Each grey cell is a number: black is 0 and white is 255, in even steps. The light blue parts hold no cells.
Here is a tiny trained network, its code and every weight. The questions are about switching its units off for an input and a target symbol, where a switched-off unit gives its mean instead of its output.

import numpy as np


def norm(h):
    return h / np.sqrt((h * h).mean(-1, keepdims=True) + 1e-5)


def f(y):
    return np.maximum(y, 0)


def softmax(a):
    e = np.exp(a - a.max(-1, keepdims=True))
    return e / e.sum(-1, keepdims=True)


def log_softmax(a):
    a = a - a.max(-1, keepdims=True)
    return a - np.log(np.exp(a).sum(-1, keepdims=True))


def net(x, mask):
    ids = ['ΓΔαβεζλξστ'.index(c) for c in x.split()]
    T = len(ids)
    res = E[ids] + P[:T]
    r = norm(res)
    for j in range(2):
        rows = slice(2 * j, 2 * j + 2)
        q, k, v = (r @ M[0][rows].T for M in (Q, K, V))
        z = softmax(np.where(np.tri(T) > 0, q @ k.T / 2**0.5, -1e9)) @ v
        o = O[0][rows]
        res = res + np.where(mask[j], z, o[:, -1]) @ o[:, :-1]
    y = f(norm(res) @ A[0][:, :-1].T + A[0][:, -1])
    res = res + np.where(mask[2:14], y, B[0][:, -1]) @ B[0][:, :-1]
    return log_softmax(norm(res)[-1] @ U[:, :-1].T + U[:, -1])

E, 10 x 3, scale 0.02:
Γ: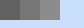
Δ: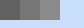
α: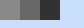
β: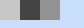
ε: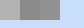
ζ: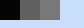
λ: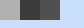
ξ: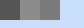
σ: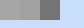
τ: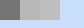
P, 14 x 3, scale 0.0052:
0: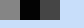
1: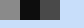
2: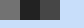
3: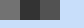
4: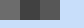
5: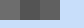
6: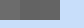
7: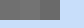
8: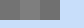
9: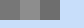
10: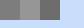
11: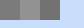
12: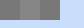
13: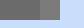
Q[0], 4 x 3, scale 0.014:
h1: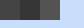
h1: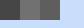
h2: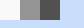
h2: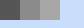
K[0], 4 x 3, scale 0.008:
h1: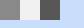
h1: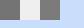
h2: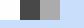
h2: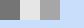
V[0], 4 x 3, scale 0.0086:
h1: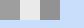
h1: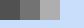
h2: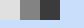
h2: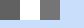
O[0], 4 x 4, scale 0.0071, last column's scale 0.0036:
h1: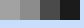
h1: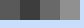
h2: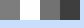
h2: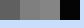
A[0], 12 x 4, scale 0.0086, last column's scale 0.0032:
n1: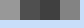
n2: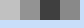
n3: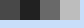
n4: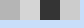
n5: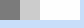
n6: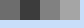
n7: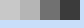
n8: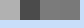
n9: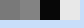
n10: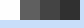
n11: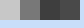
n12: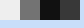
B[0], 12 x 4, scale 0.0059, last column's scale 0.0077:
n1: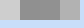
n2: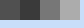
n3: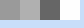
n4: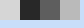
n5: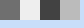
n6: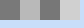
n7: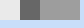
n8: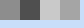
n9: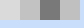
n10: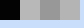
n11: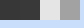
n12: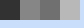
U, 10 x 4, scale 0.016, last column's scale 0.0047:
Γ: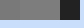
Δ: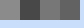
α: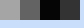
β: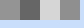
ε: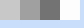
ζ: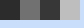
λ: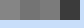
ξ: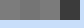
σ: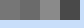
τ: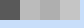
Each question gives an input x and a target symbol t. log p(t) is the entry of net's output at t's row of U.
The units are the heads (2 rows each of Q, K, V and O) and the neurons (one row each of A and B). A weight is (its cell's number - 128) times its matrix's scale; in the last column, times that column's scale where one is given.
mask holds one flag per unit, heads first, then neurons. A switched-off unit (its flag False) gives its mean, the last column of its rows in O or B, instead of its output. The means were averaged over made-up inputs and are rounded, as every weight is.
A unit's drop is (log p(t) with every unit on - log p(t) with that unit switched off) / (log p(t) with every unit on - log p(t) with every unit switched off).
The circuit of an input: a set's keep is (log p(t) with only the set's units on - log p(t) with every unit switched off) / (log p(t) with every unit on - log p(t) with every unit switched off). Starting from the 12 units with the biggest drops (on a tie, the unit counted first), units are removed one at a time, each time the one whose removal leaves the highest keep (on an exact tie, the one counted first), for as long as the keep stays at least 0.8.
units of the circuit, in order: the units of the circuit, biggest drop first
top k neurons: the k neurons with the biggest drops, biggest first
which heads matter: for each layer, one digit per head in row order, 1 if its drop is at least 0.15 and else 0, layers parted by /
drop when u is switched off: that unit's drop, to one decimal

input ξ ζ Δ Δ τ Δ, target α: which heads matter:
10
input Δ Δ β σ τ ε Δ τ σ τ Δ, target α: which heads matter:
11
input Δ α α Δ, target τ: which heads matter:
10
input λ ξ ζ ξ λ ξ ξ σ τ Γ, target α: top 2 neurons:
[n10; n11]
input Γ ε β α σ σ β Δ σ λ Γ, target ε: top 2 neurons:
[n3; n11]
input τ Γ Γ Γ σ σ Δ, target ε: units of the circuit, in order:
[h1]
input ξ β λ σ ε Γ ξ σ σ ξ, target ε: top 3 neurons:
[n9; n10; n12]
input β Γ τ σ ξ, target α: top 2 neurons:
[n10; n5]
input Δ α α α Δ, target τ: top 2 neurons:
[n4; n2]
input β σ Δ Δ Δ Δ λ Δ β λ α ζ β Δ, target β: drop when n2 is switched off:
0.2
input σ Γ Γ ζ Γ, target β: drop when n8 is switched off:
0.2
